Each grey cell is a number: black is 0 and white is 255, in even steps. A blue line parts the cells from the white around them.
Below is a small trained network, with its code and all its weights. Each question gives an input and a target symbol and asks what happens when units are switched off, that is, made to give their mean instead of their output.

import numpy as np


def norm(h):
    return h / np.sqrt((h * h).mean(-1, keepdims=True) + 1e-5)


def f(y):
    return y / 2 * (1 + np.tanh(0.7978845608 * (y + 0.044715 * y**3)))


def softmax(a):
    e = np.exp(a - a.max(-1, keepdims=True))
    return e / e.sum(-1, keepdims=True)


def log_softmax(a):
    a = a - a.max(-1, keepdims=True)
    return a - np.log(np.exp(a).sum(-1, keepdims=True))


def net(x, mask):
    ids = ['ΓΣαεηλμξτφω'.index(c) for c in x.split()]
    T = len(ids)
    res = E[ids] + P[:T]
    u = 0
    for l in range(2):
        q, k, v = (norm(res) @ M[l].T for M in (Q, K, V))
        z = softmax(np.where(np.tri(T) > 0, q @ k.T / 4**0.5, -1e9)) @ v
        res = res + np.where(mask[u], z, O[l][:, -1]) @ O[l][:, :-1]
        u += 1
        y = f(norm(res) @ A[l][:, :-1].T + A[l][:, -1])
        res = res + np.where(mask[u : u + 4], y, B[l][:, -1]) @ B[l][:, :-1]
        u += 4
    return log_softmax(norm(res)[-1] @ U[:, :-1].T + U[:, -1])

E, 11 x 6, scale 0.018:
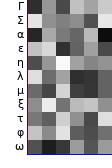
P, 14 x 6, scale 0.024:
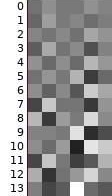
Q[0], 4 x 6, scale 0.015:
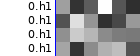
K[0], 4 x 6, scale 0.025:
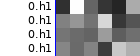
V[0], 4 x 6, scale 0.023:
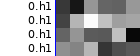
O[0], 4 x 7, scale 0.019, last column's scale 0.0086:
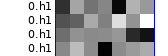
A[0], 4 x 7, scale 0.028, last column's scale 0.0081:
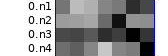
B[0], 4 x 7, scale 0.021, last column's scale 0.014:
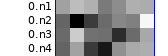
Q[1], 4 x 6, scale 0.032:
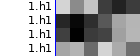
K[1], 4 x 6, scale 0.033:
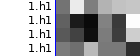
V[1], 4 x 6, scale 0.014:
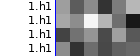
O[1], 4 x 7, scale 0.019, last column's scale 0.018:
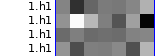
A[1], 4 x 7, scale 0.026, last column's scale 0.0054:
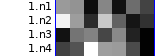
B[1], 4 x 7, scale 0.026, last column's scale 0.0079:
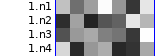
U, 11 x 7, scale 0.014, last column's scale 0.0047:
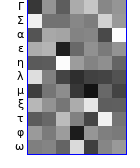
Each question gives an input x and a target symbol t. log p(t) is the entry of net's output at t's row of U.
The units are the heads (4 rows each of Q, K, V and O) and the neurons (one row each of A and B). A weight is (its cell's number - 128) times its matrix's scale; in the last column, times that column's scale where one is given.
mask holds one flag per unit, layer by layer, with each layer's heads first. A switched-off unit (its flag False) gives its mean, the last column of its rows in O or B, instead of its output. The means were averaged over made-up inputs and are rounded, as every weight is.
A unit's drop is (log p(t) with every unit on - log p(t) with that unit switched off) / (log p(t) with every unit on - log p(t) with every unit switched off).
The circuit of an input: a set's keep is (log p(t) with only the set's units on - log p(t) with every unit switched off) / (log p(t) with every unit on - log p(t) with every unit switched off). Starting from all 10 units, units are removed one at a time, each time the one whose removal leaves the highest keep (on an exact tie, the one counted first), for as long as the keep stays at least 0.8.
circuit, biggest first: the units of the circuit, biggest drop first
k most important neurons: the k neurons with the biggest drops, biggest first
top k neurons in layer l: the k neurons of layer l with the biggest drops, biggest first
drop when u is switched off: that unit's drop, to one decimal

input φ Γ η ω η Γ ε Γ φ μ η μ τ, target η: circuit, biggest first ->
0.h1; 0.n2
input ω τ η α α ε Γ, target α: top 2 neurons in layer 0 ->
0.n4; 0.n2
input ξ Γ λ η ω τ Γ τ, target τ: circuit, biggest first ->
0.h1
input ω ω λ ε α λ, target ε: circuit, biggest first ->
0.h1; 1.n2
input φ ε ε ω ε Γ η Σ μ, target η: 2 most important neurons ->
0.n2; 1.n4
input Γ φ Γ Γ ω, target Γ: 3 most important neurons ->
0.n4; 0.n2; 1.n4
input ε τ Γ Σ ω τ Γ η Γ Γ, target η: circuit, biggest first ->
0.h1; 1.n4; 0.n2
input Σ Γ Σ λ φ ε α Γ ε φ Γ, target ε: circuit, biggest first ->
0.h1; 1.n2
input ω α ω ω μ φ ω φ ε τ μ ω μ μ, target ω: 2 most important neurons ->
1.n1; 0.n4
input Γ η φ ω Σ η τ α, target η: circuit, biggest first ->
0.h1; 1.n4
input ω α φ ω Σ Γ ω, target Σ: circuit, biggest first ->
0.h1; 1.n3
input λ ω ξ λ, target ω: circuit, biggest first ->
0.h1; 1.n1
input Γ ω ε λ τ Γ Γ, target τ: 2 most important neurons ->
0.n2; 1.n1
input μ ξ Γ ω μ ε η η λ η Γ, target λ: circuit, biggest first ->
0.h1
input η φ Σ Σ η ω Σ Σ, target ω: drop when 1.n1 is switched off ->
0.3
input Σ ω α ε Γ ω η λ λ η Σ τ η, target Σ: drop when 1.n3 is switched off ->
0.3
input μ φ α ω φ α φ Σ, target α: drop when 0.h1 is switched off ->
0.8
